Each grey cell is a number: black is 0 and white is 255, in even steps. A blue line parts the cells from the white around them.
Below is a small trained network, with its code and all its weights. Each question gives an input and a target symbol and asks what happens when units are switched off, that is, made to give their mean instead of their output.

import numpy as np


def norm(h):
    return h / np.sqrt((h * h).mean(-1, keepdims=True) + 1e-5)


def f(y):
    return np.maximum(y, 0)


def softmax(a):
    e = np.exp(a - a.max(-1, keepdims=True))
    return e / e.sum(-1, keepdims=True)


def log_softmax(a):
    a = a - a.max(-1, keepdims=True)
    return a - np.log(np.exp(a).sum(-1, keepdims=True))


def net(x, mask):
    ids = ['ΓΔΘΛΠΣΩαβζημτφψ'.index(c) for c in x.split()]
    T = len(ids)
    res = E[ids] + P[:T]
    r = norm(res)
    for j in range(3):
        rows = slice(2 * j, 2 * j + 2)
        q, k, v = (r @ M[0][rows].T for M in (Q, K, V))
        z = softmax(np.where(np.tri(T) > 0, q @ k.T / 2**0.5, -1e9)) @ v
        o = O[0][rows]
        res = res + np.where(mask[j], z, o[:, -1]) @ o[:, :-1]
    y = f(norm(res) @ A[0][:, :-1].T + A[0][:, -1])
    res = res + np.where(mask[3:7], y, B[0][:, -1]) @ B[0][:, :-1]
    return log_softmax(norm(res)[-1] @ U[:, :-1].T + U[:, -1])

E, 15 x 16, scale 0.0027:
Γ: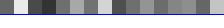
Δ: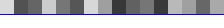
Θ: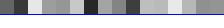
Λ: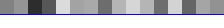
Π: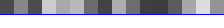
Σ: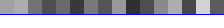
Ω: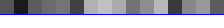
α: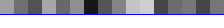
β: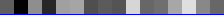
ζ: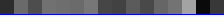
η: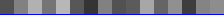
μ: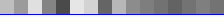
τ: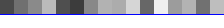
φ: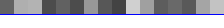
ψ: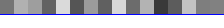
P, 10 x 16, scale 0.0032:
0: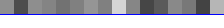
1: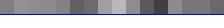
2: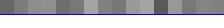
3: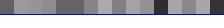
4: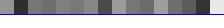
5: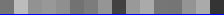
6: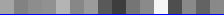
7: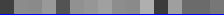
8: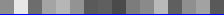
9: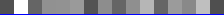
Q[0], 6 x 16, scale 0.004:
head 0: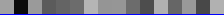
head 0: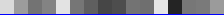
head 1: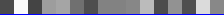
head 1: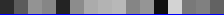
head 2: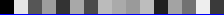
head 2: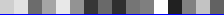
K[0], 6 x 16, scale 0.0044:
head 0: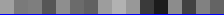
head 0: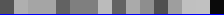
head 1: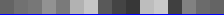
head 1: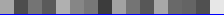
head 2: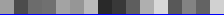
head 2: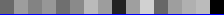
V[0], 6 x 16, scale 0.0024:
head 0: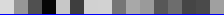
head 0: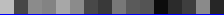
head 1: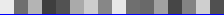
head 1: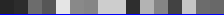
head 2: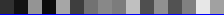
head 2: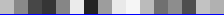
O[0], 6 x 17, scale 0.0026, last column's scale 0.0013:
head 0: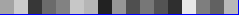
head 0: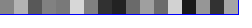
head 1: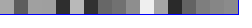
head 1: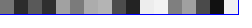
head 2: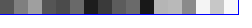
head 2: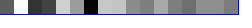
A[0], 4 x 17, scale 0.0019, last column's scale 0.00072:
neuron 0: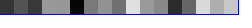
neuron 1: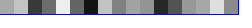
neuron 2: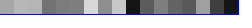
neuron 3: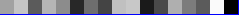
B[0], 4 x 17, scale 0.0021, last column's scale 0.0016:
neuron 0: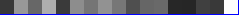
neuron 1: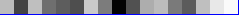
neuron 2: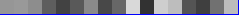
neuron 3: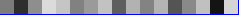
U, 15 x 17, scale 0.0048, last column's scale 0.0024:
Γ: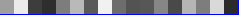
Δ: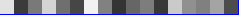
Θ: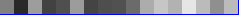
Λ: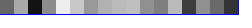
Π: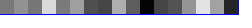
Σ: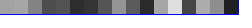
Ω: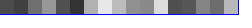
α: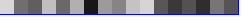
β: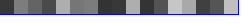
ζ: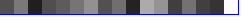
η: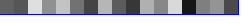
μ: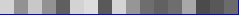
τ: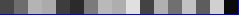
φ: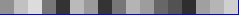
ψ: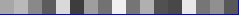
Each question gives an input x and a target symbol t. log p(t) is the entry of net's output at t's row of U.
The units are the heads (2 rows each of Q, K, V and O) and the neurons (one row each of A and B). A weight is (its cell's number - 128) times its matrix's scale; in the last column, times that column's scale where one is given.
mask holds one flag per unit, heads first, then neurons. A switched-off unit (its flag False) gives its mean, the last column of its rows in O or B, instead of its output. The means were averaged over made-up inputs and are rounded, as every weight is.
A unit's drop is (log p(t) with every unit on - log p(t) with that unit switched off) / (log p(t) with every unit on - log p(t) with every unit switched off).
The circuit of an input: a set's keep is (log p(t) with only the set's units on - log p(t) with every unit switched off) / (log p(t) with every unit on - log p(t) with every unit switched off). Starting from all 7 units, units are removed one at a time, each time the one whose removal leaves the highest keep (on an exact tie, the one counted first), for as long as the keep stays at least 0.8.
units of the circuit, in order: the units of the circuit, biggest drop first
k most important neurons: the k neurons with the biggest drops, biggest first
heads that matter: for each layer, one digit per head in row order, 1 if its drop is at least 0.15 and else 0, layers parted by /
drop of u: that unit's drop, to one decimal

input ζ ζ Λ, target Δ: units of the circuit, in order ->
head 2
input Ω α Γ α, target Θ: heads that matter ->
011
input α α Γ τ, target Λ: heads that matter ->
101
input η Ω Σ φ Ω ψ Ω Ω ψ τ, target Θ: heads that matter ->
011
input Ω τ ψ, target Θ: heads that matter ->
011
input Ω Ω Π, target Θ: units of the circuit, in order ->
head 1; head 2
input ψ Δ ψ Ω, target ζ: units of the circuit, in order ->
head 0; head 1
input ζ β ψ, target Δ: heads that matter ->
001
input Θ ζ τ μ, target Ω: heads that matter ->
110
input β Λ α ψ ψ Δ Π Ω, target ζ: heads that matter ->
100
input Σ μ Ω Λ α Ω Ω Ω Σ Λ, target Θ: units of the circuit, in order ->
head 2; head 1
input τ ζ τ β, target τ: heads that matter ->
100
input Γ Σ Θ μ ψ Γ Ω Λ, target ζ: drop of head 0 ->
0.2
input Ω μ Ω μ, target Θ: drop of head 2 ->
0.4
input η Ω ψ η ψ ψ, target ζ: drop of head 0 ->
0.2
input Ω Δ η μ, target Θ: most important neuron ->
neuron 0
